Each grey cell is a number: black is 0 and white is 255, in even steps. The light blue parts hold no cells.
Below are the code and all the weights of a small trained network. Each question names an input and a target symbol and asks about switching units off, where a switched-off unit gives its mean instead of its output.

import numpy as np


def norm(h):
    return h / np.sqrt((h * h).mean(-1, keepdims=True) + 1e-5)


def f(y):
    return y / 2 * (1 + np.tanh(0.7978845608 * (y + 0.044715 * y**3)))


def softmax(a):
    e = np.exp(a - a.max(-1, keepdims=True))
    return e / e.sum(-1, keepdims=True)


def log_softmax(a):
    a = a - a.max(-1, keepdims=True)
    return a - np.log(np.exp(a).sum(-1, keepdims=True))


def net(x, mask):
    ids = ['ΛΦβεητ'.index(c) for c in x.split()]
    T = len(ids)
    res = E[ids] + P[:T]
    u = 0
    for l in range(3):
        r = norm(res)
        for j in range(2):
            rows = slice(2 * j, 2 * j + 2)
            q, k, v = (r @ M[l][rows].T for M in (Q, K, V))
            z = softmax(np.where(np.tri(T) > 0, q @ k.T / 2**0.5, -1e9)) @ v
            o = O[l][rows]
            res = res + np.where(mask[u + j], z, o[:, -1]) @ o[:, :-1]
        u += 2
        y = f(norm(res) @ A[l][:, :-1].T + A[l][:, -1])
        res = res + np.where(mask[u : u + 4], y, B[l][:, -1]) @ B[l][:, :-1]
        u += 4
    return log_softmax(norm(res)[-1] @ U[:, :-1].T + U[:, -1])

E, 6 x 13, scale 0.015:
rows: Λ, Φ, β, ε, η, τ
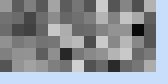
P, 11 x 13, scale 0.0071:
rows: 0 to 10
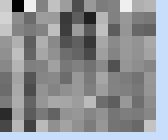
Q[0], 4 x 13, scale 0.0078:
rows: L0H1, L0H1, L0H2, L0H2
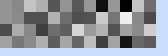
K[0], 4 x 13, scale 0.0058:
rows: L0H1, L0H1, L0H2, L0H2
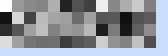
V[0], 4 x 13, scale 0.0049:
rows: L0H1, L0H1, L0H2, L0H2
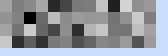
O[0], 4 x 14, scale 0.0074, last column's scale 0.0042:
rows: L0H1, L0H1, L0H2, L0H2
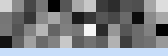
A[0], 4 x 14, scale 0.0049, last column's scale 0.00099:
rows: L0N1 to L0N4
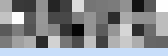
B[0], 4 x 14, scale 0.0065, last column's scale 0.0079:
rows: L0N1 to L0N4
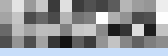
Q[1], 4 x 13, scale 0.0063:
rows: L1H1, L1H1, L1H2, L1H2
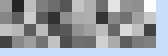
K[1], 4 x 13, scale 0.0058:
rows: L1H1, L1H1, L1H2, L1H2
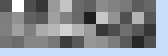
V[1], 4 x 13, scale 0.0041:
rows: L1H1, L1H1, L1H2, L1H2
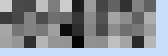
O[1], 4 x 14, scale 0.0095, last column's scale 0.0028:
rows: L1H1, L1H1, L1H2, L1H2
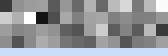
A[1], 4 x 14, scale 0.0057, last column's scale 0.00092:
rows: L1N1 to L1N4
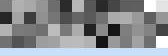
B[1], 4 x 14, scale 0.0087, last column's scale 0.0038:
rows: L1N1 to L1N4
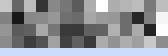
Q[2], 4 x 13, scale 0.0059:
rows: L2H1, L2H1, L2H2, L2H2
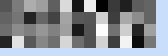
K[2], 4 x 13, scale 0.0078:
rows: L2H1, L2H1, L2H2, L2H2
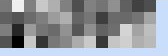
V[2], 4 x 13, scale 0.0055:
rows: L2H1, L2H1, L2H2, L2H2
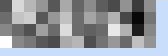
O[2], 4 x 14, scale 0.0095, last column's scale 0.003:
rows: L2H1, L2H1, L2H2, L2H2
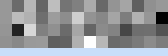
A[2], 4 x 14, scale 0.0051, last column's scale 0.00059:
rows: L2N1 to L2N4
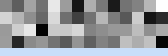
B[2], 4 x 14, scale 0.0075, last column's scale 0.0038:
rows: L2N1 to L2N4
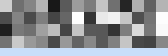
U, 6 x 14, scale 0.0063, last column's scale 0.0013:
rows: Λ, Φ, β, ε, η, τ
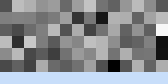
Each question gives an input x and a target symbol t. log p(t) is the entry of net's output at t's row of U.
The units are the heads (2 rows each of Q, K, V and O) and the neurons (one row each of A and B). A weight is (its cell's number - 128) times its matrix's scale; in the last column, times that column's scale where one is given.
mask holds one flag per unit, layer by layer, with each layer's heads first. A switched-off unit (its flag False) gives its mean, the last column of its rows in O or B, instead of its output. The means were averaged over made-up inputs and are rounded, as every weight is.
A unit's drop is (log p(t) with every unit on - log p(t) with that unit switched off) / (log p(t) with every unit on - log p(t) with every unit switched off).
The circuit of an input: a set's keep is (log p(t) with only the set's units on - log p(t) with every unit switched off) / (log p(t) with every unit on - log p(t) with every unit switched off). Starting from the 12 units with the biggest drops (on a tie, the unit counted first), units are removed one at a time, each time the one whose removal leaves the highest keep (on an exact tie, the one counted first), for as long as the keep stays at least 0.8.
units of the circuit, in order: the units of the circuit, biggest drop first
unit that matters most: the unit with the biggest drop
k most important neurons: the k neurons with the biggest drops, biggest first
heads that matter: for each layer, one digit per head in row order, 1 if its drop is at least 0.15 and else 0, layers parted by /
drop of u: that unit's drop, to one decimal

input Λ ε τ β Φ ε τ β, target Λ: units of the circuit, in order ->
(L0H2, L1H1, L2H1, L2N3)
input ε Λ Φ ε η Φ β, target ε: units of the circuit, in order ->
(L2H2)
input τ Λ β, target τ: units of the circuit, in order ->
(L1H1, L2H2, L1N1)
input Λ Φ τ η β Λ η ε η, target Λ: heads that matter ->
01 / 10 / 10
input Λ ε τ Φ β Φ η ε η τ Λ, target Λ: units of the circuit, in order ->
(L0H2, L1H1, L2H1, L2N3)
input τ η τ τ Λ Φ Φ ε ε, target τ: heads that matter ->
00 / 10 / 10
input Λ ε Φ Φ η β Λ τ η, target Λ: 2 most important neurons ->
(L2N3, L1N3)
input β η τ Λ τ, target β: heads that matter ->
01 / 00 / 01
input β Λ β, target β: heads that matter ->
10 / 00 / 00
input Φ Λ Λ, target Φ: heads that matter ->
10 / 10 / 01
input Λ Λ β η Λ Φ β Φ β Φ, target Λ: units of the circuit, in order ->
(L0H2, L1H1, L2H1)
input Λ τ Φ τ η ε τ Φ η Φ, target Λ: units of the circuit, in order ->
(L0H2, L1H1, L2H1, L2N3)
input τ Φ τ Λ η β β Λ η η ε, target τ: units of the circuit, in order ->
(L1H1, L2H1)
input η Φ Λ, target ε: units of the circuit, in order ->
(L0H2, L0N2, L1N1)
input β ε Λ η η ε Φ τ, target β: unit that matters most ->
L2H2
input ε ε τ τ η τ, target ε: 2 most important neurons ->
(L0N3, L0N2)
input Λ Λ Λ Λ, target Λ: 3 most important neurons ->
(L2N3, L1N2, L1N3)
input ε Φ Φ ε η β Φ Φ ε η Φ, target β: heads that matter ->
10 / 00 / 00
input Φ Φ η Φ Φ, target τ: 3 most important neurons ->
(L0N3, L2N1, L2N2)
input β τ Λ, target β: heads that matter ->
00 / 00 / 00
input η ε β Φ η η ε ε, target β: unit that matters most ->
L0H1
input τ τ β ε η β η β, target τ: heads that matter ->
00 / 11 / 11
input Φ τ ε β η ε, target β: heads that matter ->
00 / 00 / 01
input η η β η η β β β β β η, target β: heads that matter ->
00 / 00 / 00
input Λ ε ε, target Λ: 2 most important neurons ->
(L2N3, L1N3)
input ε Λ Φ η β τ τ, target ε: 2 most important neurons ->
(L0N3, L1N1)
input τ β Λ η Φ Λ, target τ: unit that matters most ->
L1H1
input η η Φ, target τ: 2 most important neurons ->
(L0N3, L1N1)
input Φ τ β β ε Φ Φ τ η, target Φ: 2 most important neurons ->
(L0N3, L2N2)
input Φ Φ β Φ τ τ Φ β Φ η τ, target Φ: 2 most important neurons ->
(L0N3, L2N2)
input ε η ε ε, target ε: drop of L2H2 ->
1.1
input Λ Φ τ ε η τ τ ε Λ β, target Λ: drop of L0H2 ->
0.9
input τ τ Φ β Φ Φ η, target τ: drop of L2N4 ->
0.0
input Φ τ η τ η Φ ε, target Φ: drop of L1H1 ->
0.3
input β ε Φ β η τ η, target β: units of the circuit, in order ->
(L2H2)
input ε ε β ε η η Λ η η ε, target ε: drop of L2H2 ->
0.7
